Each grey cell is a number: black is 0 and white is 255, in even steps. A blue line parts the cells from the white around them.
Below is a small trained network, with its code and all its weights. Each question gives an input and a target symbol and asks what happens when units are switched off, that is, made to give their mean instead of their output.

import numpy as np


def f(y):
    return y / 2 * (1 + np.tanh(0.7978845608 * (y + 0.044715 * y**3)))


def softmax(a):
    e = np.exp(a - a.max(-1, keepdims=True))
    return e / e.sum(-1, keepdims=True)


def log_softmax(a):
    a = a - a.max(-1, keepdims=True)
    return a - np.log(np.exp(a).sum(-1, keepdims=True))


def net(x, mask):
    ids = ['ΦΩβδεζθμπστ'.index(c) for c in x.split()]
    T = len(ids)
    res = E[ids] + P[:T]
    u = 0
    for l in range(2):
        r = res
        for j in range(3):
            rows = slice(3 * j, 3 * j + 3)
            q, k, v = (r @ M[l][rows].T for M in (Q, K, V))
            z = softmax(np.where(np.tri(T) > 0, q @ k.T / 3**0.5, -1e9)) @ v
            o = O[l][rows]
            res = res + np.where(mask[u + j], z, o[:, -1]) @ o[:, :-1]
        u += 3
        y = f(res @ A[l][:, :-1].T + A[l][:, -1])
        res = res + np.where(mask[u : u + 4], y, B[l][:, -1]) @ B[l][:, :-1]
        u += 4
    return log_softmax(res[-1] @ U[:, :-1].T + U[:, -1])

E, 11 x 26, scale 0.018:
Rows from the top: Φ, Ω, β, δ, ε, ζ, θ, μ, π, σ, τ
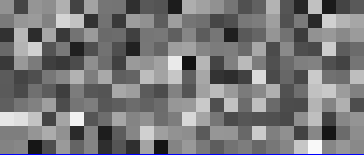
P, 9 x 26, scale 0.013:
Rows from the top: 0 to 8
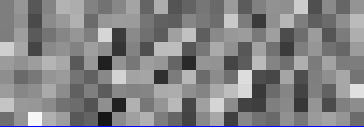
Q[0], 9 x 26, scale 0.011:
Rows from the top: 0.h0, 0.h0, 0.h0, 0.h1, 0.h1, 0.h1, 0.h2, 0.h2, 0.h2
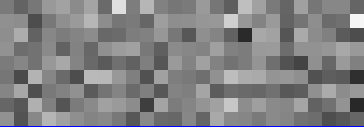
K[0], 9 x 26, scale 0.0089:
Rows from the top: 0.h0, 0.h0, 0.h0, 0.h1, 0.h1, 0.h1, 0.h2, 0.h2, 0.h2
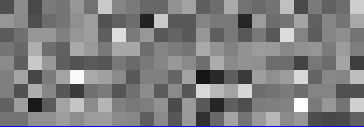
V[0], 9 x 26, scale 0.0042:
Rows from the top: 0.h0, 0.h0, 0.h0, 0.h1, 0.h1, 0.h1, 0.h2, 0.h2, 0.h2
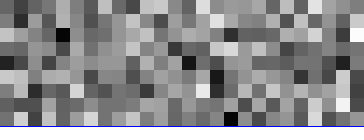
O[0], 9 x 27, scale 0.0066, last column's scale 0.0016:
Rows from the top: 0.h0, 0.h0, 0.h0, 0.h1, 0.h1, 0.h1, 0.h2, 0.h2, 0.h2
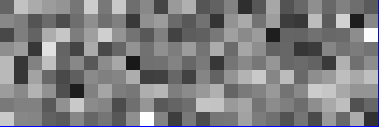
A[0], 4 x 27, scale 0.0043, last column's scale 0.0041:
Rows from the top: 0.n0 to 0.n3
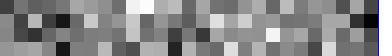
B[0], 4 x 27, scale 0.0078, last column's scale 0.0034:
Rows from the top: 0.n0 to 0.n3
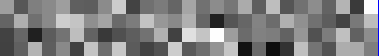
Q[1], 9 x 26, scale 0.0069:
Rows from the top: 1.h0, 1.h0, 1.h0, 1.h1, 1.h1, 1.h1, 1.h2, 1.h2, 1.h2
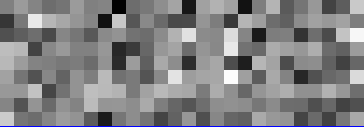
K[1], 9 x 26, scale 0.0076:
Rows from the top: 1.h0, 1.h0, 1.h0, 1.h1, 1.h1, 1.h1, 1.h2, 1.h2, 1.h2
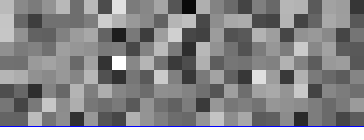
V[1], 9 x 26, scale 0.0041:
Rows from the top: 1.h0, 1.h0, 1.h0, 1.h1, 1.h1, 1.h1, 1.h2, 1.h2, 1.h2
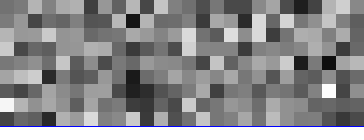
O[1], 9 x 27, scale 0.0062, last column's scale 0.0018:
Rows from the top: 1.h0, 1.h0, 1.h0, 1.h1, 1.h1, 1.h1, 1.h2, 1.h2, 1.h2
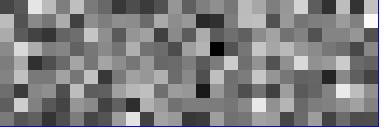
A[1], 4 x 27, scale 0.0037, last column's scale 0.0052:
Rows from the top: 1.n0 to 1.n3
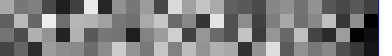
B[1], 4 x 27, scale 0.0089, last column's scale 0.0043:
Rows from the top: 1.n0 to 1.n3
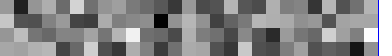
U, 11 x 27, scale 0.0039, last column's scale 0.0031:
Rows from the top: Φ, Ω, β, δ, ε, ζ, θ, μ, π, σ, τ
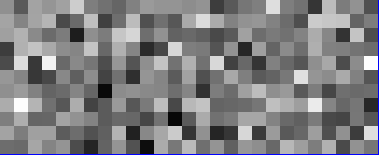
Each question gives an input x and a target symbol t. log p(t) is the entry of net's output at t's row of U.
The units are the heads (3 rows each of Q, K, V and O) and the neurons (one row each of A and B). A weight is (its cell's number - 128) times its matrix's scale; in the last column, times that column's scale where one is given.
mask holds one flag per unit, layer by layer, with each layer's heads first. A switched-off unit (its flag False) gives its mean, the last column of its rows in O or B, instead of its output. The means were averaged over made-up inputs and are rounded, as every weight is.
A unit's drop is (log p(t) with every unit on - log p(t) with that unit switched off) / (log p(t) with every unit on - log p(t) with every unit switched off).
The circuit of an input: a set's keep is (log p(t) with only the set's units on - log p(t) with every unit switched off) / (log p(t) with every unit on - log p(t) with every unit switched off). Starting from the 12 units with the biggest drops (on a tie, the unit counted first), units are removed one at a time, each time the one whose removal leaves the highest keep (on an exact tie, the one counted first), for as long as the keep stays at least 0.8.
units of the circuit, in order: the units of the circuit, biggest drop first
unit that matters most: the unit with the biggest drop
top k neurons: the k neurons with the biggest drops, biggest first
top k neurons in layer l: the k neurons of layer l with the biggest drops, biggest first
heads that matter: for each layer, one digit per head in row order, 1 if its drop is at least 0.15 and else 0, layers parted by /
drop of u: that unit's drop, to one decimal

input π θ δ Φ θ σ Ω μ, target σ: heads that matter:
100 / 110
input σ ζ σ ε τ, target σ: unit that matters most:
0.h1
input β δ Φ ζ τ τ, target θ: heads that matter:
001 / 001
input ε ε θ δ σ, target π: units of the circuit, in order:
[0.h2, 1.h2]
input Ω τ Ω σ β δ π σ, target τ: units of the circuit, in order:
[0.h0, 1.h0]
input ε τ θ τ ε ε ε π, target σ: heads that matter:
010 / 001
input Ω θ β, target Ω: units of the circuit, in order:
[1.h0, 1.n2, 0.h0]
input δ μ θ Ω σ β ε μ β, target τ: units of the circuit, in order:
[0.h0, 1.h0, 1.n1]
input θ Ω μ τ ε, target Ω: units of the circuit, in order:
[1.n2, 1.h0]
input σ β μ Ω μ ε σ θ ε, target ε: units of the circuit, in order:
[1.h0, 1.h1]
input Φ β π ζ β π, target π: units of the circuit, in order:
[0.h0, 1.h0, 0.h2]
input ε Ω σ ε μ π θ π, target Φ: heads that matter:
100 / 100
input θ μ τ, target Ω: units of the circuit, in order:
[0.h2, 0.h1]
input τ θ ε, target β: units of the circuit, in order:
[1.h0]
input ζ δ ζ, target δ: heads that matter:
101 / 000
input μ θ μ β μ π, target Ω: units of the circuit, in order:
[0.h2, 0.h1]
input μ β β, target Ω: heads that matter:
011 / 000
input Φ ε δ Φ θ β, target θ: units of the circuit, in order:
[1.h1, 1.h2]
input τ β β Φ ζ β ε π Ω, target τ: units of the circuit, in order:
[0.h0, 1.h0]
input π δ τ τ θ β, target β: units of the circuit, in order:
[1.h0, 1.h1]
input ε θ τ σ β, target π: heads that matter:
001 / 001
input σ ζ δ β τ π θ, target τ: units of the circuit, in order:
[0.h0]
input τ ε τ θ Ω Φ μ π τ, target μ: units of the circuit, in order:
[1.h1, 1.h2]
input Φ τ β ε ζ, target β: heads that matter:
101 / 100
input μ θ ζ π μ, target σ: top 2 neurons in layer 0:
[0.n1, 0.n2]
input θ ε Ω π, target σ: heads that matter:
000 / 000
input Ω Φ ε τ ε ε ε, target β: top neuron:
[0.n0]
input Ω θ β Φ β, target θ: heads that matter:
001 / 001
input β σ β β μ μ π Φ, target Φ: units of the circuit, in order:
[1.n0, 0.h0, 1.h0]
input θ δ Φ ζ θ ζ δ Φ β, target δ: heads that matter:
100 / 000
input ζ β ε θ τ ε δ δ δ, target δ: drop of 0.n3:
-0.1
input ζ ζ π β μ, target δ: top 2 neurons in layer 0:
[0.n3, 0.n0]
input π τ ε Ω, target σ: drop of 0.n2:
0.1
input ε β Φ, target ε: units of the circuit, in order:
[1.h0]
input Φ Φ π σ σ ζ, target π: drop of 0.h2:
0.2
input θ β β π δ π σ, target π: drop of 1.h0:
0.1
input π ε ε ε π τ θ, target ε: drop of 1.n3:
-0.1
